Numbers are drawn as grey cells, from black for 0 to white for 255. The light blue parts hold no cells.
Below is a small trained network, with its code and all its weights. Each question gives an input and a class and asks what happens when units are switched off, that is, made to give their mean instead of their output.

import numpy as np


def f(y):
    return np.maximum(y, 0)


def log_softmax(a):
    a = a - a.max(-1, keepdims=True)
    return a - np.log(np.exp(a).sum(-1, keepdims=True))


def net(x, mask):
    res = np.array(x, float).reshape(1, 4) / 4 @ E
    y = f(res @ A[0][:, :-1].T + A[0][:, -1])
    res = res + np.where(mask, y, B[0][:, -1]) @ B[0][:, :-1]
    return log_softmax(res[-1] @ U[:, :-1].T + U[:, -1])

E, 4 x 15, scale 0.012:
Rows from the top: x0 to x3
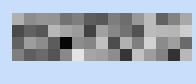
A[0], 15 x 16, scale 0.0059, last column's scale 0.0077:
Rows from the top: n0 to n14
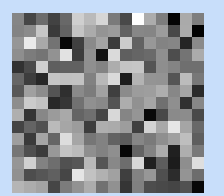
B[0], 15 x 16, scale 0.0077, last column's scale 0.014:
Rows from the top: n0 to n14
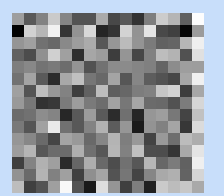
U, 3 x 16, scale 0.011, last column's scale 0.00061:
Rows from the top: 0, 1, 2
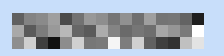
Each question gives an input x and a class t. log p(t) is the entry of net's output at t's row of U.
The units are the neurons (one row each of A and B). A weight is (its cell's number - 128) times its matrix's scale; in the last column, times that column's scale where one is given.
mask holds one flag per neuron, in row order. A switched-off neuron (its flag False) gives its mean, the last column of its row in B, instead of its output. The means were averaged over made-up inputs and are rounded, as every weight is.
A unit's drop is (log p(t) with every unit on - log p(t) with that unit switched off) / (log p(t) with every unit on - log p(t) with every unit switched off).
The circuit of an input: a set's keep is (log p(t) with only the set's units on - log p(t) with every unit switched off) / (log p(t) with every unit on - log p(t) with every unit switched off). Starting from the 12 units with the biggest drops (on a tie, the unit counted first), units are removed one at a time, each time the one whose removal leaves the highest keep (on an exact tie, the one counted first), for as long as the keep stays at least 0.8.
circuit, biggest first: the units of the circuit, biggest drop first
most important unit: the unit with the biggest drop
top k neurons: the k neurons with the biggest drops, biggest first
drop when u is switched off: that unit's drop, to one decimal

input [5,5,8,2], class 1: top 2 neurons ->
n12, n6
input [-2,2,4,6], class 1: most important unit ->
n0
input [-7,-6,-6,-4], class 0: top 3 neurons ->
n12, n8, n0
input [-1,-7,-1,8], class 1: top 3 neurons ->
n14, n0, n13
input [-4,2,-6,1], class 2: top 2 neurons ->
n0, n11
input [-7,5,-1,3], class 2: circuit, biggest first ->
n5, n11
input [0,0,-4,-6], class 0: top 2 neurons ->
n14, n0
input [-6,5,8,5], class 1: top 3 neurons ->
n12, n6, n0
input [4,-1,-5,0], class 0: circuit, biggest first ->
n0, n8
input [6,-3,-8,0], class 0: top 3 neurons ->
n8, n12, n0
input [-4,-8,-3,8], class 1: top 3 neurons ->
n14, n0, n13
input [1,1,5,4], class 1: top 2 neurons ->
n12, n0
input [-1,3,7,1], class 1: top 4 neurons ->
n12, n6, n1, n8
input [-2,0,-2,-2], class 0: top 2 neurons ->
n14, n0
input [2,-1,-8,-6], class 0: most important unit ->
n8
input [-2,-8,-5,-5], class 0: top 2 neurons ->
n12, n8
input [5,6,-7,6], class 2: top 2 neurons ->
n5, n11
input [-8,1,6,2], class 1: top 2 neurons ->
n12, n6
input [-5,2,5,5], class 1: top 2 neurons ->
n12, n0
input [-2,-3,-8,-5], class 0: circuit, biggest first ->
n8
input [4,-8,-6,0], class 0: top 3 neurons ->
n12, n8, n0
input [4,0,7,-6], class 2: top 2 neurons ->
n2, n7
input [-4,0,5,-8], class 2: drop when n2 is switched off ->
0.3
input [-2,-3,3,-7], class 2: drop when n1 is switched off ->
0.0
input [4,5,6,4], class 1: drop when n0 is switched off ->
0.1
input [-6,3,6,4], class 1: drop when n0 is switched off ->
0.2
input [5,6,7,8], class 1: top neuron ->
n0
